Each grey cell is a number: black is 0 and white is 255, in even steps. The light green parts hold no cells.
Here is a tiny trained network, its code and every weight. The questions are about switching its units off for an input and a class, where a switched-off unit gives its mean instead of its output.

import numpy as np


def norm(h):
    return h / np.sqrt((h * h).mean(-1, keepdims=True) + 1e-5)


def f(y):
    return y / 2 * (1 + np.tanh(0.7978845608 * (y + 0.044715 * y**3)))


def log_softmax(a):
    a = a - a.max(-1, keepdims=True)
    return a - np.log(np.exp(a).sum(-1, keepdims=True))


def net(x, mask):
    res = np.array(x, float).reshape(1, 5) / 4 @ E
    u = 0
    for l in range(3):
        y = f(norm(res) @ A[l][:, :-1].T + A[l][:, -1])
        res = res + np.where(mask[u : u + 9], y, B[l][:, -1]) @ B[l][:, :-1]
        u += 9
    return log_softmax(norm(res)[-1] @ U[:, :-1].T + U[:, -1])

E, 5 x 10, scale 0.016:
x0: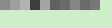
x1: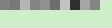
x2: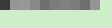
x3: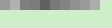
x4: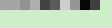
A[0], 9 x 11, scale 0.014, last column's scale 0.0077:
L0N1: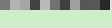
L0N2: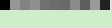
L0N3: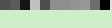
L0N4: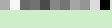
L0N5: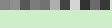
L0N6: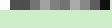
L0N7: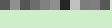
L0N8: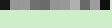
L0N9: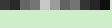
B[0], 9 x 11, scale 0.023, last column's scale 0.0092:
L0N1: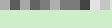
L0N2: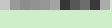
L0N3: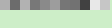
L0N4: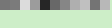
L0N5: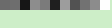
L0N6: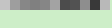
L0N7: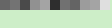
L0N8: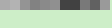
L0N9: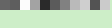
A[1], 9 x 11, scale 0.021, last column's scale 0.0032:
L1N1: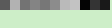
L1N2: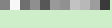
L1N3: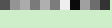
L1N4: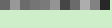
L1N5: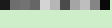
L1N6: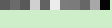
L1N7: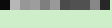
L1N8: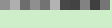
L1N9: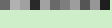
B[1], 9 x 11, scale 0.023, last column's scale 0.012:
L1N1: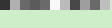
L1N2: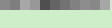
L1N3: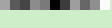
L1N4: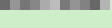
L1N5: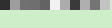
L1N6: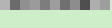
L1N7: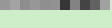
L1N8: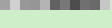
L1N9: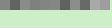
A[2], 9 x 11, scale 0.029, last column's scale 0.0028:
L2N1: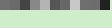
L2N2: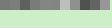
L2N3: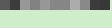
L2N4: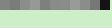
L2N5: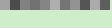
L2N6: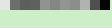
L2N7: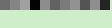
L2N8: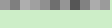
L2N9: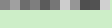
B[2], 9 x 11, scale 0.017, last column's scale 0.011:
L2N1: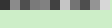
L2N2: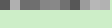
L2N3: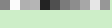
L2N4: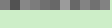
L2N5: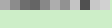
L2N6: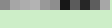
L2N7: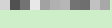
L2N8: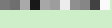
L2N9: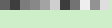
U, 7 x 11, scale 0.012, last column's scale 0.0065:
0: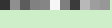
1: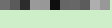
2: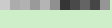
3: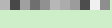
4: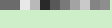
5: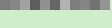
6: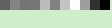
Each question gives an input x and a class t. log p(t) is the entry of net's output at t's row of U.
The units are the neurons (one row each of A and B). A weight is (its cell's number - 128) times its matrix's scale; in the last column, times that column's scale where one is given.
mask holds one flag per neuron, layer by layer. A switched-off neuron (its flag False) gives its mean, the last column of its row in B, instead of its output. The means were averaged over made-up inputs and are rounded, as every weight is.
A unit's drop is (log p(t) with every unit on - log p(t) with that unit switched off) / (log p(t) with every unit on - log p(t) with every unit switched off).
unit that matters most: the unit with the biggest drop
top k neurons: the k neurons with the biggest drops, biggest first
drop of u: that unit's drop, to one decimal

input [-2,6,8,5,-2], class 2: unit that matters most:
L0N2
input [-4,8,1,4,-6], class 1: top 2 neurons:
L1N3, L1N1
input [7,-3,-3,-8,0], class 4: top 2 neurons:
L0N9, L0N3
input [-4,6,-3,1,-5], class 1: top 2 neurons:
L1N3, L1N1
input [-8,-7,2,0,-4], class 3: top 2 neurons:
L0N3, L1N3
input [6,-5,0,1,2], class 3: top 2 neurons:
L0N1, L1N3
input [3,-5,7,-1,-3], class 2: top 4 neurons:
L0N2, L0N8, L1N3, L1N8
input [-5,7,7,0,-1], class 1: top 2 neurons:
L1N3, L0N6
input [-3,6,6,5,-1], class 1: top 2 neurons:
L1N3, L0N6
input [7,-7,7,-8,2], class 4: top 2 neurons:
L0N9, L1N3
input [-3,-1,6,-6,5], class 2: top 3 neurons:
L0N2, L0N8, L1N8
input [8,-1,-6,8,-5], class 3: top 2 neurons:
L0N1, L0N9
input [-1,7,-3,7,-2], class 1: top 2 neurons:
L1N3, L0N9
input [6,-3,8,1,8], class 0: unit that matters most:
L1N1
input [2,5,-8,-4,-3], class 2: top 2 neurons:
L0N6, L0N5
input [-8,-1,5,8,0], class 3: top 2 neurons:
L0N3, L0N9
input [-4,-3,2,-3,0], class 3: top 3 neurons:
L0N3, L1N3, L2N8
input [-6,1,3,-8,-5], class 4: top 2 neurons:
L0N9, L0N1
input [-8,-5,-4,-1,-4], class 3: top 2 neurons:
L0N3, L1N3
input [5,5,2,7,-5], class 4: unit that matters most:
L0N5
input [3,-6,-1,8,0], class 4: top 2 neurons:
L0N4, L1N3
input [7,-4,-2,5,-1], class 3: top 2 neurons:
L0N1, L1N3
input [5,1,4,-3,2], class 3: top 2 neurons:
L0N1, L0N6
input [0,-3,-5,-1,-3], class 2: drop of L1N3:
0.1
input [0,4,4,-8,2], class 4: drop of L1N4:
0.0
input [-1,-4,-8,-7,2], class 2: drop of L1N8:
0.1
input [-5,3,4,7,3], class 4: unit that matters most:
L0N4
